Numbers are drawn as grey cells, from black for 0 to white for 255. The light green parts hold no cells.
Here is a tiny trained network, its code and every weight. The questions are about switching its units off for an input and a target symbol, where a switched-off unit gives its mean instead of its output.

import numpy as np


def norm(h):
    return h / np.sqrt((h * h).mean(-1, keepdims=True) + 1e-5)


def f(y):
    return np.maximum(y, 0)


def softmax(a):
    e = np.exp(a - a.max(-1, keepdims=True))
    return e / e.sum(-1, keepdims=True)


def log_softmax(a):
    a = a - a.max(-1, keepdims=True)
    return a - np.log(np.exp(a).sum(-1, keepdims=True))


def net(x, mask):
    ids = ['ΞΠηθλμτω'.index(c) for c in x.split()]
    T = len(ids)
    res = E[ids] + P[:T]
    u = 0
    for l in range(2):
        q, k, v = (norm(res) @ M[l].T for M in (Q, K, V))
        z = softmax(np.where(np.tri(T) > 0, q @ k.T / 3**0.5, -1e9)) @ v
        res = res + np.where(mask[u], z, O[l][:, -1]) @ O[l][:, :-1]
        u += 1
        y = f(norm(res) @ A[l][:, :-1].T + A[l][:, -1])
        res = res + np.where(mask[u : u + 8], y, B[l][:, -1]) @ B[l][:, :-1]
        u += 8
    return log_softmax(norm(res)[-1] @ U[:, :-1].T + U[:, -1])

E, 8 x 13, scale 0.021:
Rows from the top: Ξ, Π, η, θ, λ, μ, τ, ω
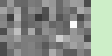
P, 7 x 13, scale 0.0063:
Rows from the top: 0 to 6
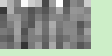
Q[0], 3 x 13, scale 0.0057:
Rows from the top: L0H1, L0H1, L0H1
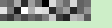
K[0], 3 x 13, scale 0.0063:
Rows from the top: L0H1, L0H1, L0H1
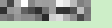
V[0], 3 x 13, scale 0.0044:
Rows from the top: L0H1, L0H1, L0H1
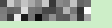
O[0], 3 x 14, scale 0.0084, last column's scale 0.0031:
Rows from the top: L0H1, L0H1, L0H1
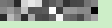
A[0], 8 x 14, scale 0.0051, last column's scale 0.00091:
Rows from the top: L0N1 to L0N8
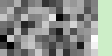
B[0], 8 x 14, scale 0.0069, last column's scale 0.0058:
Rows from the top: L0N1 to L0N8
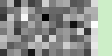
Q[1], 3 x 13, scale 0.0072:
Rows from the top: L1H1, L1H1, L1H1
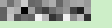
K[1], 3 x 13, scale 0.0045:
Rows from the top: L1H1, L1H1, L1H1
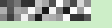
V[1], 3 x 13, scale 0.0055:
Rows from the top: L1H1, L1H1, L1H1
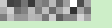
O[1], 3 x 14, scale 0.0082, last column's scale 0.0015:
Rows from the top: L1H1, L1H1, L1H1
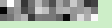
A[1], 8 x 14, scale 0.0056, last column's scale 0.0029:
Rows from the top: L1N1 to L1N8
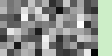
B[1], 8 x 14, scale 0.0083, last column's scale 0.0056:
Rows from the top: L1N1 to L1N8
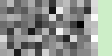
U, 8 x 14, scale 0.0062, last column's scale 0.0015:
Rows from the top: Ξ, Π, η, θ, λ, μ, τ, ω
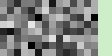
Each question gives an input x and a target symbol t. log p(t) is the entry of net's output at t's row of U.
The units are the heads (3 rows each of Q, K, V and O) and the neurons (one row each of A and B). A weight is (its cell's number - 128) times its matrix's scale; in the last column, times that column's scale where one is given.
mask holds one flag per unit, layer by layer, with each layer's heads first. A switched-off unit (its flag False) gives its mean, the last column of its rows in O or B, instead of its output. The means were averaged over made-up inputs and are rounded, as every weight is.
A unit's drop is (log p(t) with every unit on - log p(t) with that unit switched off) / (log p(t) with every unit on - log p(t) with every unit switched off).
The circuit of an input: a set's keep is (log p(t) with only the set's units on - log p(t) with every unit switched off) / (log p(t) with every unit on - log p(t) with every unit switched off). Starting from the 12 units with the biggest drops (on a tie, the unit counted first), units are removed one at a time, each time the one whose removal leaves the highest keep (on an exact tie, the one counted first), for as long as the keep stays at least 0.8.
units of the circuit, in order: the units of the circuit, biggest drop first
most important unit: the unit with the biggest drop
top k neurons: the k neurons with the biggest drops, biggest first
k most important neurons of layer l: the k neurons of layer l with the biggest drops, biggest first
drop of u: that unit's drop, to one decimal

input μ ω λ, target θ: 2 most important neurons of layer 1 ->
(L1N6; L1N3)
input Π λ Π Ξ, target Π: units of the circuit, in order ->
(L0H1; L1N6; L1N5)
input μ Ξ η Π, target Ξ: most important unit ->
L1N2
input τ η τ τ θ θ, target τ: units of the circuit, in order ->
(L0H1; L0N3)
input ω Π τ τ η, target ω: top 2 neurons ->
(L1N8; L0N1)
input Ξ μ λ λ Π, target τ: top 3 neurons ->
(L0N8; L0N7; L1N2)
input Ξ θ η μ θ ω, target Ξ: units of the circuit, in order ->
(L0H1; L0N7)
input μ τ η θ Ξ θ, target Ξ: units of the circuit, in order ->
(L0H1; L1N2; L0N3)
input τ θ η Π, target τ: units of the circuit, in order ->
(L0H1; L0N3; L1H1)
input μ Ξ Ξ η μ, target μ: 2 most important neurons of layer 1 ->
(L1N3; L1N2)
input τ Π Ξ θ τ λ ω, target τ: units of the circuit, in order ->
(L0H1; L1H1)
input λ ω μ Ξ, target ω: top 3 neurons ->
(L0N7; L0N4; L1N6)
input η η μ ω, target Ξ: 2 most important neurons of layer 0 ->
(L0N7; L0N5)
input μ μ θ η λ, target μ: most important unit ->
L1H1
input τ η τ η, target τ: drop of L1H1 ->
0.2
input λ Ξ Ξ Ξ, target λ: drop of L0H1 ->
0.7
